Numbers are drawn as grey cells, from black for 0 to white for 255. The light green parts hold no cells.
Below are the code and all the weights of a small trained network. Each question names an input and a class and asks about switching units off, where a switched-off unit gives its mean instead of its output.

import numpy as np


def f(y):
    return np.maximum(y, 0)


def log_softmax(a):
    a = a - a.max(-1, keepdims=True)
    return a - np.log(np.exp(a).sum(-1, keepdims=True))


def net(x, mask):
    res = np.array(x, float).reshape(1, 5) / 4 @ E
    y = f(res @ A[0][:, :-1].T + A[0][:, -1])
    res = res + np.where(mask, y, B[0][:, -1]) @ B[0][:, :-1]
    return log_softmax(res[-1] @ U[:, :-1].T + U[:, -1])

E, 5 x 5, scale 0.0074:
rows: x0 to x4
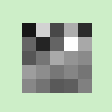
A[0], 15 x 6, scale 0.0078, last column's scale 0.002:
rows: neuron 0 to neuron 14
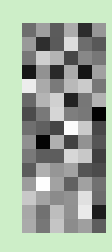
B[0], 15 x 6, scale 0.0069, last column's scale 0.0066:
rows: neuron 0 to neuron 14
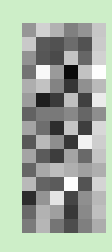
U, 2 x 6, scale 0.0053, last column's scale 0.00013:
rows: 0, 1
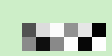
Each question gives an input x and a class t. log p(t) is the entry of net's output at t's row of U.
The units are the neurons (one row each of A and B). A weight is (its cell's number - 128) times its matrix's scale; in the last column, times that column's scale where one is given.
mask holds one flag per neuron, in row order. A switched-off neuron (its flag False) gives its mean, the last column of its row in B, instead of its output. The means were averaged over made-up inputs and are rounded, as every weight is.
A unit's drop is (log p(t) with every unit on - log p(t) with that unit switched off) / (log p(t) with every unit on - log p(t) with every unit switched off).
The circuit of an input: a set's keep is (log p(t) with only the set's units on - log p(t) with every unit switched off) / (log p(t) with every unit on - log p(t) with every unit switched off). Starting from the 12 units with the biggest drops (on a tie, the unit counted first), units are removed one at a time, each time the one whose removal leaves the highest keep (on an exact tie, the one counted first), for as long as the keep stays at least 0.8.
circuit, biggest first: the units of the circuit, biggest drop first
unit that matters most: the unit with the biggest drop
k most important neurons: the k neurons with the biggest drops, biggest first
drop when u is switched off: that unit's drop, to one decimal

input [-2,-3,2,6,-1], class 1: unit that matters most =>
neuron 3
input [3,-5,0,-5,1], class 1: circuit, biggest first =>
neuron 5; neuron 8
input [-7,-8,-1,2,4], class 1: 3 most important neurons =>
neuron 5; neuron 3; neuron 11
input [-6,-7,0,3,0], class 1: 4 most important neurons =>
neuron 5; neuron 3; neuron 11; neuron 2
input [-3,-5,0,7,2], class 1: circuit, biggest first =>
neuron 3; neuron 5
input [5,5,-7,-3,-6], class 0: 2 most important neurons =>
neuron 3; neuron 5
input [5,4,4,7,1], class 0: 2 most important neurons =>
neuron 3; neuron 5
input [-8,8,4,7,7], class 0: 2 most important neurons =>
neuron 8; neuron 13
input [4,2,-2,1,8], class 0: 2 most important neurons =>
neuron 3; neuron 5
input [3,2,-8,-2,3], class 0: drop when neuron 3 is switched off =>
0.3
